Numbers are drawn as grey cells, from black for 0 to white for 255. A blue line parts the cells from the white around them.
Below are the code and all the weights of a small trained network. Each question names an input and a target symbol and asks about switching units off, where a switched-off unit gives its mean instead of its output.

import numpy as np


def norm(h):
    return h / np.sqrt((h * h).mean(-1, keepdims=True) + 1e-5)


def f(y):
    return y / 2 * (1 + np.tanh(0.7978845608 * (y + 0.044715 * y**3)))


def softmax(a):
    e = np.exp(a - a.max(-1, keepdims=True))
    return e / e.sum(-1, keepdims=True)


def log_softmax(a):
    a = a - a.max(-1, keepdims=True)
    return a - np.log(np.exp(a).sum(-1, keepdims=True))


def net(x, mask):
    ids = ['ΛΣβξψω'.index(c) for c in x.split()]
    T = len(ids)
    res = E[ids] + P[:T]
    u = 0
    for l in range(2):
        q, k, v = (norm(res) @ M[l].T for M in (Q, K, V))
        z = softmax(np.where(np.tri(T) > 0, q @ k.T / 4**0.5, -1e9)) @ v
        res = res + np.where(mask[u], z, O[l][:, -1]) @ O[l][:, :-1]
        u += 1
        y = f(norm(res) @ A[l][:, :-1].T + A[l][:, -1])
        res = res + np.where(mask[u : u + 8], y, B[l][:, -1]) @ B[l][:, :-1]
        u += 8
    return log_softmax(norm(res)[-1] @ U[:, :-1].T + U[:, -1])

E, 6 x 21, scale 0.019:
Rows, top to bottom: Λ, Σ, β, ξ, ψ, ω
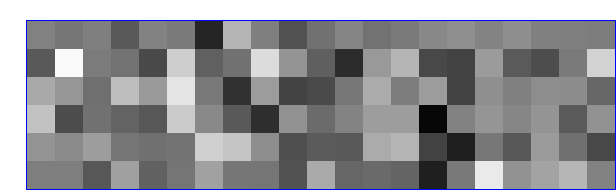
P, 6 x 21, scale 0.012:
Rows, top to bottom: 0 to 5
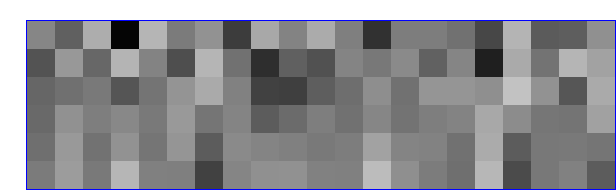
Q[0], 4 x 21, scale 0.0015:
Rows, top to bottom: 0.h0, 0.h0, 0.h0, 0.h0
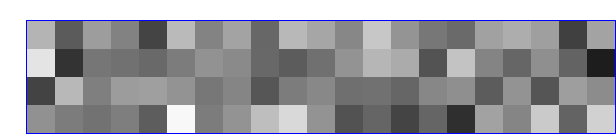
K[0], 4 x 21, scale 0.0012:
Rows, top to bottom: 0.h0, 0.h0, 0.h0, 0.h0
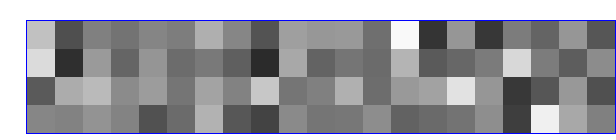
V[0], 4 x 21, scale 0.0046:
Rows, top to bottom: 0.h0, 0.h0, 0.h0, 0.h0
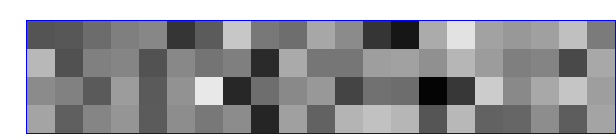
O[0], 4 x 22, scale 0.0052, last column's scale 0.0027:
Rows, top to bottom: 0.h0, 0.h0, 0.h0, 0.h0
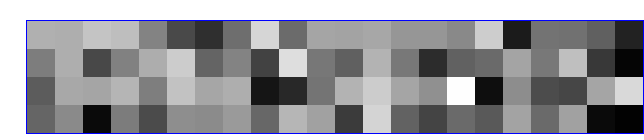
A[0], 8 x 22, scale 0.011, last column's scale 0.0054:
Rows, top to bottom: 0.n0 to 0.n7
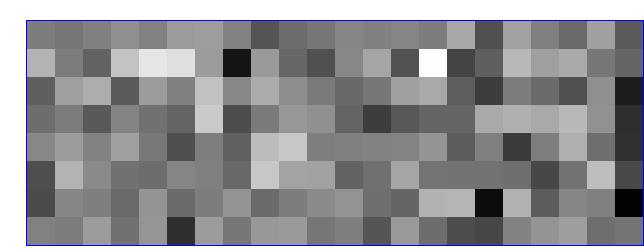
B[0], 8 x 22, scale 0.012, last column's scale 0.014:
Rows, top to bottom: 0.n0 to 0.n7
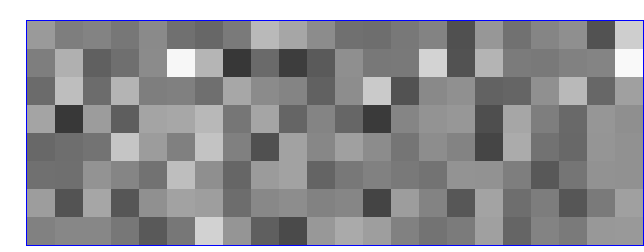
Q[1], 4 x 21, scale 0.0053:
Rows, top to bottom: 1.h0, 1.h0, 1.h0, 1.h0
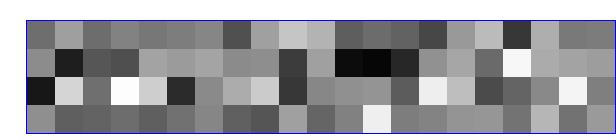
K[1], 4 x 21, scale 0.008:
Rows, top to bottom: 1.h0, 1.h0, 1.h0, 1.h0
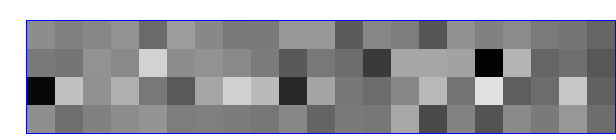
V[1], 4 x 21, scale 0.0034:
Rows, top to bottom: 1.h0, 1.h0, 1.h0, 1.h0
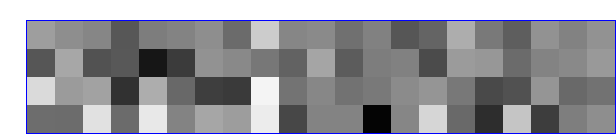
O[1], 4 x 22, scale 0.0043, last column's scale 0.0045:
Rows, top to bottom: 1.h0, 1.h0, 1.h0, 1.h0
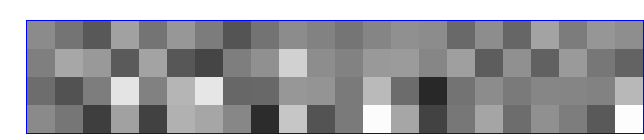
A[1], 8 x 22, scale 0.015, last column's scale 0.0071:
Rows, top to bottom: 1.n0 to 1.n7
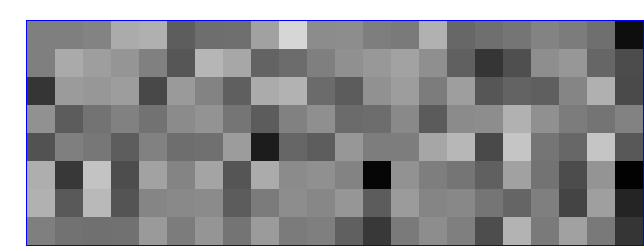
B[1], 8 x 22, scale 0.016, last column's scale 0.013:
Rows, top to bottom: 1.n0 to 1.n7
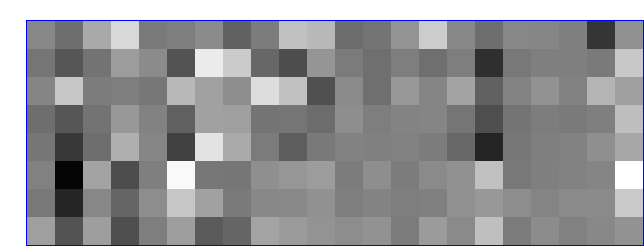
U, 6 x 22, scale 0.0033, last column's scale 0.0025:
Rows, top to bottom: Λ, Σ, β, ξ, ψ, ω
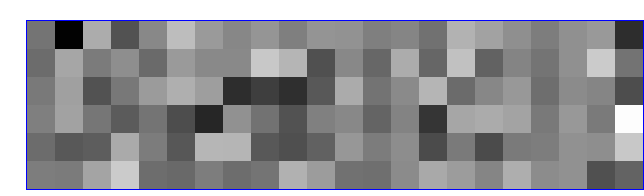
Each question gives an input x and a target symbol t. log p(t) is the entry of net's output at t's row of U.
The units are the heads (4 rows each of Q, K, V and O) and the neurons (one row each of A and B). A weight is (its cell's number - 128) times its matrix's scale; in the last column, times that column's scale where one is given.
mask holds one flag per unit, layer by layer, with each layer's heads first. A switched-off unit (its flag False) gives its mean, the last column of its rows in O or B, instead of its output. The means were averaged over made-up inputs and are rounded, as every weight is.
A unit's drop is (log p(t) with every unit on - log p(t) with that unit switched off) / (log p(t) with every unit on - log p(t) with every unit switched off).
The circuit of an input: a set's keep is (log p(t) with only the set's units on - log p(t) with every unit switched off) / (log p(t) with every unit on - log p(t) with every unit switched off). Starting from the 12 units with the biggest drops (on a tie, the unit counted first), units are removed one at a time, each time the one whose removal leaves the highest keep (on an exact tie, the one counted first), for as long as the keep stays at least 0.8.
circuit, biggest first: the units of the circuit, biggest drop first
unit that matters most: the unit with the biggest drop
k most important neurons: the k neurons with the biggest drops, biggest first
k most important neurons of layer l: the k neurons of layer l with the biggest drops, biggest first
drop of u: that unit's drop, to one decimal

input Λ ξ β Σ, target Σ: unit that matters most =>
1.n2
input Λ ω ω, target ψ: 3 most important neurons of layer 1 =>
1.n5, 1.n3, 1.n6
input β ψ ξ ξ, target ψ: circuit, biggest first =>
1.n3, 1.n5, 0.n1
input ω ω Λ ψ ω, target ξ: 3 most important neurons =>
0.n1, 1.n5, 1.n1
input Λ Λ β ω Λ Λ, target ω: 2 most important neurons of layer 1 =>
1.n0, 1.n5
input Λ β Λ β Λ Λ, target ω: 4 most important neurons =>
0.n1, 1.n0, 0.n4, 1.n5
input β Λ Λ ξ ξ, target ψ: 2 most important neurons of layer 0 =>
0.n1, 0.n3
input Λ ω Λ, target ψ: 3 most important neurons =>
0.n0, 1.n4, 0.n1
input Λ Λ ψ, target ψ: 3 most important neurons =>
1.n1, 0.n1, 1.n5
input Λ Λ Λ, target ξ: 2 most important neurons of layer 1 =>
1.n5, 1.n6
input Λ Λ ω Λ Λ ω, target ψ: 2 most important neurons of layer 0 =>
0.n3, 0.n1
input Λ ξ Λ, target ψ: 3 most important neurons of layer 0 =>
0.n0, 0.n1, 0.n3
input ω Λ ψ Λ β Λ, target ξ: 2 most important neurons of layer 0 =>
0.n1, 0.n0
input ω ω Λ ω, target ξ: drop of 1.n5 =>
0.3
